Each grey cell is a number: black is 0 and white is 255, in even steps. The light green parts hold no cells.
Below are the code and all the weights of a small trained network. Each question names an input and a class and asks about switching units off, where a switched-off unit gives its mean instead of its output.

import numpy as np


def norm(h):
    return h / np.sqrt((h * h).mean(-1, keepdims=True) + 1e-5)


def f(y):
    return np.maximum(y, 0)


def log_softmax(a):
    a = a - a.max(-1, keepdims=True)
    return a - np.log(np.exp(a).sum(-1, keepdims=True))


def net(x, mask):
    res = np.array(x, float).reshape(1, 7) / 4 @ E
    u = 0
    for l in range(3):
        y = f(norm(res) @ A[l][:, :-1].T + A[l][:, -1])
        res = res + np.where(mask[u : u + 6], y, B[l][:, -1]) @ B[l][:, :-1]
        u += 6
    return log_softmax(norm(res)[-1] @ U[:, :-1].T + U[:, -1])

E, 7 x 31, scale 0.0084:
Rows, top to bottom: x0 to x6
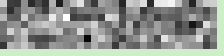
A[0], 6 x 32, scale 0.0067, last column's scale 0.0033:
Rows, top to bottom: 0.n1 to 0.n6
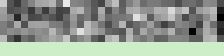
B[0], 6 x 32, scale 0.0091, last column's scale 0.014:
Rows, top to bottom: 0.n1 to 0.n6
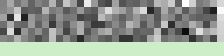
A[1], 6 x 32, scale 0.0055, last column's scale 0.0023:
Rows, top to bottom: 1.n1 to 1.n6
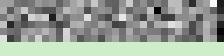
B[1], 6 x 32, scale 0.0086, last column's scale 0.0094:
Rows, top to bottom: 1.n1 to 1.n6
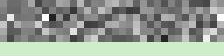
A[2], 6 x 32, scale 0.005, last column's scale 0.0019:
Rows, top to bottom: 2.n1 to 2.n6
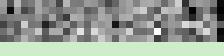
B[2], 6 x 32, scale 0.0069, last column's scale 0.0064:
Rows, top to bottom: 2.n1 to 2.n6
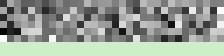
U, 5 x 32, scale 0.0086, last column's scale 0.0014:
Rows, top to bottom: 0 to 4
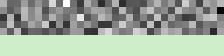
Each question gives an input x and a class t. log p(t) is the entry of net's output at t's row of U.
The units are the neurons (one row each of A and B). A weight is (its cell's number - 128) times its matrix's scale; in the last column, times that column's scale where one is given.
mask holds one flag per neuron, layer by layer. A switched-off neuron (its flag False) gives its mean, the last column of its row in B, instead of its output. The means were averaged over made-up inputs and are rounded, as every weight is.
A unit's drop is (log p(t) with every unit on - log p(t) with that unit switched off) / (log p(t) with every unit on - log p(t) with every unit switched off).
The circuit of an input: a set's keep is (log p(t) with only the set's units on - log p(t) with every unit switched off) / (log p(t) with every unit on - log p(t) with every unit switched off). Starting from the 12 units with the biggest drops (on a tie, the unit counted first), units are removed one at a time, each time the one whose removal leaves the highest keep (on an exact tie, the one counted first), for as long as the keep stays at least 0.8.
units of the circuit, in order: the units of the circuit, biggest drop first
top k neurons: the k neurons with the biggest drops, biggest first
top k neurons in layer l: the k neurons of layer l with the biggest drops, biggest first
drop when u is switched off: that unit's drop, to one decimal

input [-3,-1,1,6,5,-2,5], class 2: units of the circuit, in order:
(0.n5)
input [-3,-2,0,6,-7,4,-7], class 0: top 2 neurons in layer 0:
(0.n1; 0.n6)
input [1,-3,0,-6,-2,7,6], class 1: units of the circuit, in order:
(2.n4; 1.n2)
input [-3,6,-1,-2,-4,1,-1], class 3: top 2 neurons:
(0.n2; 0.n6)
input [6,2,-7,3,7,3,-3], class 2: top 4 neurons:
(0.n5; 2.n5; 2.n3; 1.n3)
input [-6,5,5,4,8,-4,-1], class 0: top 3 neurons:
(0.n1; 0.n6; 0.n2)
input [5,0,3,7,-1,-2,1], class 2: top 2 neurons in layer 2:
(2.n5; 2.n3)
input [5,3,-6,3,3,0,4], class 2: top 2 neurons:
(0.n5; 2.n5)
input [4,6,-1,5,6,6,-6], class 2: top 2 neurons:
(0.n5; 2.n5)
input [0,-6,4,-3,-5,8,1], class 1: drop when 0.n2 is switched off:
0.2
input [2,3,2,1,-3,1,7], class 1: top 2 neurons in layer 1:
(1.n2; 1.n3)
